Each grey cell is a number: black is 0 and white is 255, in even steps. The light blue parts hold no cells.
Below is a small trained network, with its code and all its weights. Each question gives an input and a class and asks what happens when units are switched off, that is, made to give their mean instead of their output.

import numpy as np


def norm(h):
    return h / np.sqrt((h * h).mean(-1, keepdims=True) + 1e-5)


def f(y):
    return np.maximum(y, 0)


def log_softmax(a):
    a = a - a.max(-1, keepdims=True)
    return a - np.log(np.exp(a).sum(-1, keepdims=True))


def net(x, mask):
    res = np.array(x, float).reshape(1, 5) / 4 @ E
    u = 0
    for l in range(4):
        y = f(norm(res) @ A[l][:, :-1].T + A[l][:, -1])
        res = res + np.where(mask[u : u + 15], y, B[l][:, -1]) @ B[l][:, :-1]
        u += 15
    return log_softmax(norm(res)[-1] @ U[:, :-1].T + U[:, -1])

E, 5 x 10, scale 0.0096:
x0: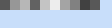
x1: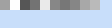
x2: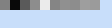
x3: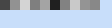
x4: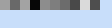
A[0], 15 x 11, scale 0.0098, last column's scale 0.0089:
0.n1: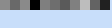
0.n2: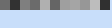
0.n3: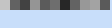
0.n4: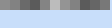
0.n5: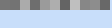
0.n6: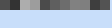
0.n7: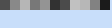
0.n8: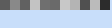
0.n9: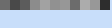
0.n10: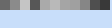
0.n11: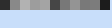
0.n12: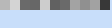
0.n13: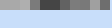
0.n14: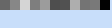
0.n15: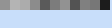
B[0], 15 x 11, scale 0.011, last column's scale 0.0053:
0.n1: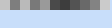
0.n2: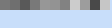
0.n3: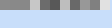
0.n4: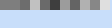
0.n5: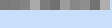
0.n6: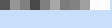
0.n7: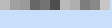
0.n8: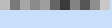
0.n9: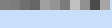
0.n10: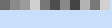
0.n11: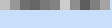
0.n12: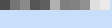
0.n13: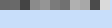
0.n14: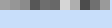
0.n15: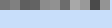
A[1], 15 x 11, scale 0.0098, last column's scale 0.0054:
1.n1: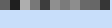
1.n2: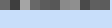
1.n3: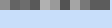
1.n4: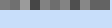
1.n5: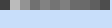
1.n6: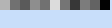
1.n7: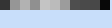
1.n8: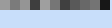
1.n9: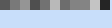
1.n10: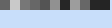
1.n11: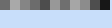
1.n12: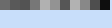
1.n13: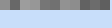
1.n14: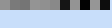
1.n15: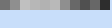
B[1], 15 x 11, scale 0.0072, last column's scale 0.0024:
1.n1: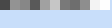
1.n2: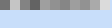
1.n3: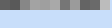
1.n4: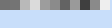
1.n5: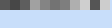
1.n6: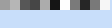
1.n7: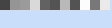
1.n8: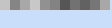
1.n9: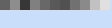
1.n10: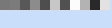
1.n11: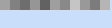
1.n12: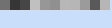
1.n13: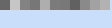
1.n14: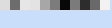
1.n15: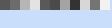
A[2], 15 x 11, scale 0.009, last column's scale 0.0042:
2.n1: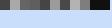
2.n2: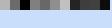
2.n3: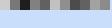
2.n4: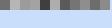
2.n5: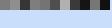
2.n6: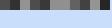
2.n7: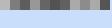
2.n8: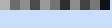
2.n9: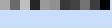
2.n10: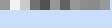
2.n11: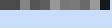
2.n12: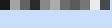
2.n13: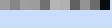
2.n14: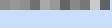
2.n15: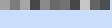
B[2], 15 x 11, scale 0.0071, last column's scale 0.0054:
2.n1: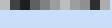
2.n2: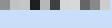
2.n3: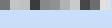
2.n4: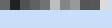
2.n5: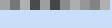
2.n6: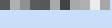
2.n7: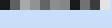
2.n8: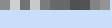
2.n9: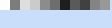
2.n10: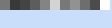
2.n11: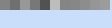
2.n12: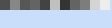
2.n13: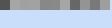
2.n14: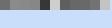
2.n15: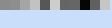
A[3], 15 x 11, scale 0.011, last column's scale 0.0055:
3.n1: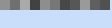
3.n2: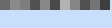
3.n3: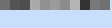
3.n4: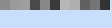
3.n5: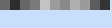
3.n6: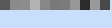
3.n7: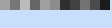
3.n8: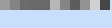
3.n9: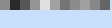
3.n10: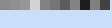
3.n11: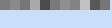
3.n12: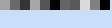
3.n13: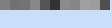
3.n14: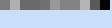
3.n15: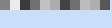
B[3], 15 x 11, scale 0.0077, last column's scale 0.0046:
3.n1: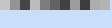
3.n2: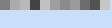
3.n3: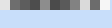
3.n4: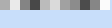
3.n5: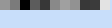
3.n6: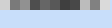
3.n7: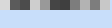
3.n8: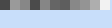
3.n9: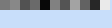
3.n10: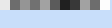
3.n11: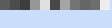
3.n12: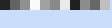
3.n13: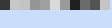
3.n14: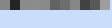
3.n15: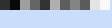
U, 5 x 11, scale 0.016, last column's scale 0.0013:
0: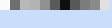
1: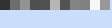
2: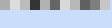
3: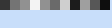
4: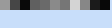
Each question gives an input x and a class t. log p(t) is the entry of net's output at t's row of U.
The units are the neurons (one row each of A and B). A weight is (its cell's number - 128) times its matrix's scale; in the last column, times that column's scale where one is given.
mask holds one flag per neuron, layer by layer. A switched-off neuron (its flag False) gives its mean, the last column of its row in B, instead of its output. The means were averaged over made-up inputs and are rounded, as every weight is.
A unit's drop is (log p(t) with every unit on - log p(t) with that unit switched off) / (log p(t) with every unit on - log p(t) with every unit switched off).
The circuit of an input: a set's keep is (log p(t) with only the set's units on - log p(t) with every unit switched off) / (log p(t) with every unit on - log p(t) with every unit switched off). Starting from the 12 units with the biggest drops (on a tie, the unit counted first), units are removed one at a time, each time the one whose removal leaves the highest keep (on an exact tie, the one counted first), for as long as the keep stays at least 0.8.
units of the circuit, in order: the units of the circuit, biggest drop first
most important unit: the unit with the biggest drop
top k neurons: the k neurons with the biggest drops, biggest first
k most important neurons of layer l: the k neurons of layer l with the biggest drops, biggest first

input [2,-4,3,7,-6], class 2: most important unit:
0.n11
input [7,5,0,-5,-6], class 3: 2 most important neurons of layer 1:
(1.n15; 1.n7)
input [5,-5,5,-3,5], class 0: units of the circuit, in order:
(0.n1; 2.n9)
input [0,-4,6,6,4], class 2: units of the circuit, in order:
(0.n7; 3.n4)
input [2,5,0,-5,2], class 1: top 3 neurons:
(0.n12; 2.n12; 3.n15)
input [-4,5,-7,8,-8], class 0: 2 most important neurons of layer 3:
(3.n10; 3.n6)
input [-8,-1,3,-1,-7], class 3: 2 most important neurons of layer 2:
(2.n15; 2.n7)
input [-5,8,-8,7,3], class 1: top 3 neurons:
(0.n12; 3.n15; 0.n2)
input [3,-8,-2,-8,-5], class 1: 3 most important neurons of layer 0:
(0.n6; 0.n3; 0.n11)
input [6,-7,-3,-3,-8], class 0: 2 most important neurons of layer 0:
(0.n8; 0.n12)
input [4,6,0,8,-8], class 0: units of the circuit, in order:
(0.n8; 3.n10)
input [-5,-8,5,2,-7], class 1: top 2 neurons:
(0.n6; 1.n1)
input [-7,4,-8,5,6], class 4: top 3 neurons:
(0.n13; 0.n4; 2.n10)
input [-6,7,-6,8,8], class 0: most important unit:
0.n1
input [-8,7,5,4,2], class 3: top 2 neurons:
(0.n6; 3.n12)
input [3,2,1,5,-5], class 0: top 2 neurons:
(0.n8; 3.n10)
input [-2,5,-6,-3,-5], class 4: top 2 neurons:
(0.n6; 0.n13)
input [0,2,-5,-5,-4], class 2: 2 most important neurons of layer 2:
(2.n2; 2.n3)
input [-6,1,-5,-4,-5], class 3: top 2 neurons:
(0.n3; 0.n13)
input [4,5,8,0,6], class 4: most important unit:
0.n2
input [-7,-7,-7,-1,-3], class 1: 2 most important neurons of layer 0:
(0.n6; 0.n4)
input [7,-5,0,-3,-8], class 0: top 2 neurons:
(0.n8; 1.n14)
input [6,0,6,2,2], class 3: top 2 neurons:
(0.n10; 1.n7)
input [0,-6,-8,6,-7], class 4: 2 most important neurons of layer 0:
(0.n13; 0.n1)
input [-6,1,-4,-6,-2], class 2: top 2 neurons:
(2.n2; 2.n3)
